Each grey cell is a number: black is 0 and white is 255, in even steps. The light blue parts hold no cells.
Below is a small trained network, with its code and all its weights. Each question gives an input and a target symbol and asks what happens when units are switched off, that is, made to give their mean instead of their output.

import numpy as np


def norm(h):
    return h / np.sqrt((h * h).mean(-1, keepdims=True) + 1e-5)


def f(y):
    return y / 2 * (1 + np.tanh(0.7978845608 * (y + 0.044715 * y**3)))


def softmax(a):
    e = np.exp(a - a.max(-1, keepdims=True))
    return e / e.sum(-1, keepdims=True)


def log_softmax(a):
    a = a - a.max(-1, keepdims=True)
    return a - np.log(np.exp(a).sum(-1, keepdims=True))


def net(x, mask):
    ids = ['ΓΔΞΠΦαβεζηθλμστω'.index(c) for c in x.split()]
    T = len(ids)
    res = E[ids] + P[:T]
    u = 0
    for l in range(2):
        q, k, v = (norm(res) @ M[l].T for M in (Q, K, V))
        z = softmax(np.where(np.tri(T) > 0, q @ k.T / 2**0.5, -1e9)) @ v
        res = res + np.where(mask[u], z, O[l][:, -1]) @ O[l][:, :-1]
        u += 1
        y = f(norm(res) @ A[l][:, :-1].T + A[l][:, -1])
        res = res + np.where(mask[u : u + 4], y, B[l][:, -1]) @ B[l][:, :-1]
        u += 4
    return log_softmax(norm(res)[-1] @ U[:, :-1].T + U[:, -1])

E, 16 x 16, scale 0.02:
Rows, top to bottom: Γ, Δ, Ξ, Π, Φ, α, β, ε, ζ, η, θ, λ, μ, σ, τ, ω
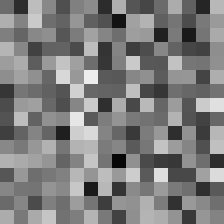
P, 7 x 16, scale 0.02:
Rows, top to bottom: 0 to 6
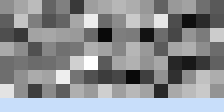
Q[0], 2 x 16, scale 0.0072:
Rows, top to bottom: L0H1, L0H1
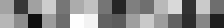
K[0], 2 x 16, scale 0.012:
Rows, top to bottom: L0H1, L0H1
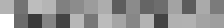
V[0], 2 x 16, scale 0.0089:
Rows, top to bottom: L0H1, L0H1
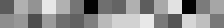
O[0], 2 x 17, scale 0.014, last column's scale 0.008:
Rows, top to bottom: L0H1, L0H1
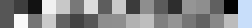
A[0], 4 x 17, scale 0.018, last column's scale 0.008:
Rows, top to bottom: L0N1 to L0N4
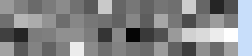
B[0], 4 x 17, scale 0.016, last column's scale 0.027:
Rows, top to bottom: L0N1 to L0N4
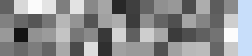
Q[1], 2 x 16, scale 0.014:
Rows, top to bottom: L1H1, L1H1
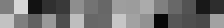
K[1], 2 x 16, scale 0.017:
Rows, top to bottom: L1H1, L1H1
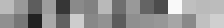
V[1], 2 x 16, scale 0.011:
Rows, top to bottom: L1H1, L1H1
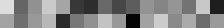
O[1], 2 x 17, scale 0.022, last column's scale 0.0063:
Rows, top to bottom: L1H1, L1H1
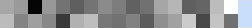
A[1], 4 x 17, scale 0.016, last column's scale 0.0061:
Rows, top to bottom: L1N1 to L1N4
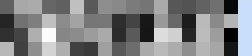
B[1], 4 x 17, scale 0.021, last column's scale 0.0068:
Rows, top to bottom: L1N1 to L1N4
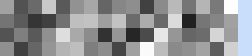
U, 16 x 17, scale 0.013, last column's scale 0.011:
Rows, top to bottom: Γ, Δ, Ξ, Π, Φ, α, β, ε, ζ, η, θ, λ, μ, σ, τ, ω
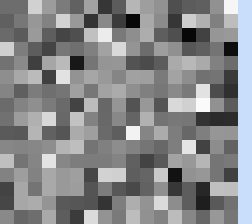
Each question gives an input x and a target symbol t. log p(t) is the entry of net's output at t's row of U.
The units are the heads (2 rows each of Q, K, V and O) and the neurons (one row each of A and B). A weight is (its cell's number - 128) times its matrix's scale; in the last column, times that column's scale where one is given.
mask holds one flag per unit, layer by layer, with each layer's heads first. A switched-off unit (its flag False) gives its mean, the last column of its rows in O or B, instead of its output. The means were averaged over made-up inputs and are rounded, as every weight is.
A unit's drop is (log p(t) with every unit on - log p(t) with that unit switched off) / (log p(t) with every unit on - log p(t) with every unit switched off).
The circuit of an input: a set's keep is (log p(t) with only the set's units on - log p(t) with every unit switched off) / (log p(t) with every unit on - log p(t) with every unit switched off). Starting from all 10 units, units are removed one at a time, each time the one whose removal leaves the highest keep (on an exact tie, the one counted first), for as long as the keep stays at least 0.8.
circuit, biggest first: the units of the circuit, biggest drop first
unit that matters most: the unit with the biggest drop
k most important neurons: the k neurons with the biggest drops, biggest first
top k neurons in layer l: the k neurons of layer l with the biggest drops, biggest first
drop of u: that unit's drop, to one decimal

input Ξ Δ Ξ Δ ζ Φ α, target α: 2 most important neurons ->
(L0N3; L0N1)
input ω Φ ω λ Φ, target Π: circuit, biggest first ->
(L0H1; L0N2; L1H1)
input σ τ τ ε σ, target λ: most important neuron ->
(L1N1)
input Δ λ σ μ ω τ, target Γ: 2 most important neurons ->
(L0N3; L0N2)
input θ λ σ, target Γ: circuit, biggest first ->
(L0H1; L0N3; L0N2)
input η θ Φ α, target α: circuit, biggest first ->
(L0N3; L0H1; L1H1)
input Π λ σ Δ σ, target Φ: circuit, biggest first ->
(L0N3; L1H1)
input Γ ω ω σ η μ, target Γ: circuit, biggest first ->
(L0H1; L0N2; L0N3)
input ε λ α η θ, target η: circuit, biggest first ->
(L0H1; L0N3)
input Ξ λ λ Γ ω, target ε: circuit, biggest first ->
(L0N4; L0N3)
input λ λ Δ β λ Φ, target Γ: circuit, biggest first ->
(L0H1; L0N3; L0N2)
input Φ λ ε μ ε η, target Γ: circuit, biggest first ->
(L0H1; L0N3)
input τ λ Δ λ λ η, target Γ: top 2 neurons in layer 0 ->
(L0N3; L0N4)
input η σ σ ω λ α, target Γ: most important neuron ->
(L0N3)
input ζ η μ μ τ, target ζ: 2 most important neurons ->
(L0N3; L0N4)
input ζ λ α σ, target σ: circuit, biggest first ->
(L1N3; L0N1)
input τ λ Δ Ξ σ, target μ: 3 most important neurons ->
(L0N2; L0N4; L0N3)
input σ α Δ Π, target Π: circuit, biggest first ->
(L0N4; L0H1)
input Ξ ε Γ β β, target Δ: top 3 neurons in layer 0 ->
(L0N2; L0N4; L0N3)
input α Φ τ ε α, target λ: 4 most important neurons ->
(L0N4; L1N1; L0N3; L0N2)
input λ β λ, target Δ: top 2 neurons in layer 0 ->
(L0N2; L0N3)
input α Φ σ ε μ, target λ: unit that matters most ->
L1N1
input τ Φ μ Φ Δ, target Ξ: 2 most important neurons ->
(L0N3; L1N2)
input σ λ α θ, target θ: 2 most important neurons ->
(L0N3; L0N4)
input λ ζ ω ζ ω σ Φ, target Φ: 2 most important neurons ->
(L0N3; L0N1)
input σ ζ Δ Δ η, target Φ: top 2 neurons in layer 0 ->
(L0N3; L0N4)
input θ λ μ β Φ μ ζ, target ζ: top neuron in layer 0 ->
(L0N4)
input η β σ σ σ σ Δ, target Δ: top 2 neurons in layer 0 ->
(L0N3; L0N4)
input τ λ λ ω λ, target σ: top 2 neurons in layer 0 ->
(L0N4; L0N3)
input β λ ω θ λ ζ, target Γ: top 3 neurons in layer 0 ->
(L0N3; L0N2; L0N4)
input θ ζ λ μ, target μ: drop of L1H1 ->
0.2
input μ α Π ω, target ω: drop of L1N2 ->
0.0
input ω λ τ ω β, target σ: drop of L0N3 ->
0.1
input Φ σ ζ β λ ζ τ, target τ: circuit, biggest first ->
(L0H1)
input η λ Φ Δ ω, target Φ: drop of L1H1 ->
0.1
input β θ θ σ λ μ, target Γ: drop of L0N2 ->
0.2
